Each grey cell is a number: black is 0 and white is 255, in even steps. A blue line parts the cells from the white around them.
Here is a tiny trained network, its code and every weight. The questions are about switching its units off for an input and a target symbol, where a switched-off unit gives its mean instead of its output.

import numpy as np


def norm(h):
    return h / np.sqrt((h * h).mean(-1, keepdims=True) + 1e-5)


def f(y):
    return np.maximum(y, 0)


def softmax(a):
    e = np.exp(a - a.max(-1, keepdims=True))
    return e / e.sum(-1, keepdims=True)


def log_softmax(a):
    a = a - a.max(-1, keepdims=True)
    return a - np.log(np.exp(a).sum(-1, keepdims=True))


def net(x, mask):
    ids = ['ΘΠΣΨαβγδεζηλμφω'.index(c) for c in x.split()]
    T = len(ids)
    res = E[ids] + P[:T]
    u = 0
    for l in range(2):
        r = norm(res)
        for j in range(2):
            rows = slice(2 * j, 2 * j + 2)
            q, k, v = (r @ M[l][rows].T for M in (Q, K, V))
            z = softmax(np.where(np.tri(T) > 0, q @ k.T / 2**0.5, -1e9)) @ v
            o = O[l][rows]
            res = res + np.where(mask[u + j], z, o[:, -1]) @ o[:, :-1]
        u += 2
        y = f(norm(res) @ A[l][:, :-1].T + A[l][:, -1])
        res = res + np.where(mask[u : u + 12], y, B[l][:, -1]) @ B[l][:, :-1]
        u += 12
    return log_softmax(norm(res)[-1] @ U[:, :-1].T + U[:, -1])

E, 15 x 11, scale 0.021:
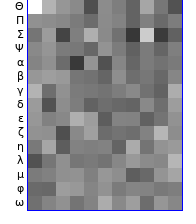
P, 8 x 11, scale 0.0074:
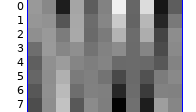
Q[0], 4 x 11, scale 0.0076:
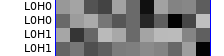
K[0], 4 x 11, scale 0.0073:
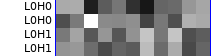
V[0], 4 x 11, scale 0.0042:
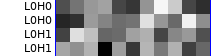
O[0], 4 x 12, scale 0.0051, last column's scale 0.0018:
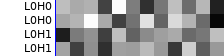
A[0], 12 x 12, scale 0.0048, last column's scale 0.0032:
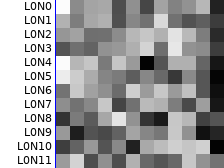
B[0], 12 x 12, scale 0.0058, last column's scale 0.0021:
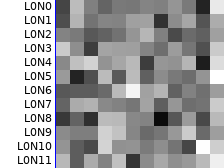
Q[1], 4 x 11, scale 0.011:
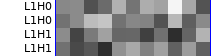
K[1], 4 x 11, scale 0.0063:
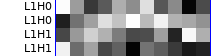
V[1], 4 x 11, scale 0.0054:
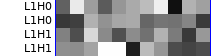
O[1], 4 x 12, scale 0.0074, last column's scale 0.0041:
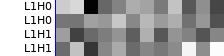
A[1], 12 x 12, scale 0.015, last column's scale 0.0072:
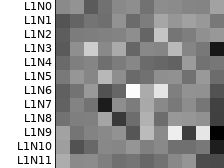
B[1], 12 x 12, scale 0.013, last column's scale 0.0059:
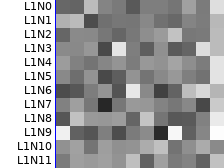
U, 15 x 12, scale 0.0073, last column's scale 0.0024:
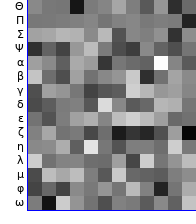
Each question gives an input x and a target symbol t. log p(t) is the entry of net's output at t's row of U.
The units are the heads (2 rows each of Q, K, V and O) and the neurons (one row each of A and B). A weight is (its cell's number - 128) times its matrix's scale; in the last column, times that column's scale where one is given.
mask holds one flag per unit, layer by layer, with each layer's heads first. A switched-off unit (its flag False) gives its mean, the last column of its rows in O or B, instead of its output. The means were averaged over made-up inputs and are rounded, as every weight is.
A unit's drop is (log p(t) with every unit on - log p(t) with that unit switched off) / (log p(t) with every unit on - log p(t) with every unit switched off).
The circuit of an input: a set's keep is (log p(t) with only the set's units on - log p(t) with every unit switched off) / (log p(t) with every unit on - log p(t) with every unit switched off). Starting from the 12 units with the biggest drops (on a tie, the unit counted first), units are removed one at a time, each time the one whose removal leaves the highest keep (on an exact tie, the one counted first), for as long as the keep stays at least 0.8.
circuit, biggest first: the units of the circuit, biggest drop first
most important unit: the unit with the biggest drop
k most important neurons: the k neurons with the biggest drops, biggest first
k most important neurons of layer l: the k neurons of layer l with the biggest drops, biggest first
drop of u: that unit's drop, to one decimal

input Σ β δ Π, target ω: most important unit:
L1H0
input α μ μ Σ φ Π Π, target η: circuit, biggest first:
(L1H0 L1N3)
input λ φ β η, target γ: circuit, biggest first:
(L1N2 L1N0)
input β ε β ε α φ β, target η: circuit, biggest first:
(L1N3 L1H0)
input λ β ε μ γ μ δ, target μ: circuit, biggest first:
(L0H0 L1N8)
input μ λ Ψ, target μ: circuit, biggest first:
(L1N8 L1N9)
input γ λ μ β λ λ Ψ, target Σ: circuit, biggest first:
(L0H0 L1N11 L0N4)
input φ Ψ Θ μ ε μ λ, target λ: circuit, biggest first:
(L1N9 L1H0)
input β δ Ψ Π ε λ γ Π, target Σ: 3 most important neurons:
(L1N11 L0N10 L1N9)
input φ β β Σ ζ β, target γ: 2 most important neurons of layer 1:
(L1N2 L1N9)
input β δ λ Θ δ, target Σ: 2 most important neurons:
(L1N11 L1N9)
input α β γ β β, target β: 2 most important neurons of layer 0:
(L0N5 L0N0)
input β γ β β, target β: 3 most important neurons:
(L0N5 L1N10 L1N9)
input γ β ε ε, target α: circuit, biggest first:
(L1H1)
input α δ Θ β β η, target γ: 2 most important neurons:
(L1N2 L1N9)
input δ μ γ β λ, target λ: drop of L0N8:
0.0
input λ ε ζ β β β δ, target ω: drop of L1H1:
0.1
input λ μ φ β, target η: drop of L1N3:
0.3
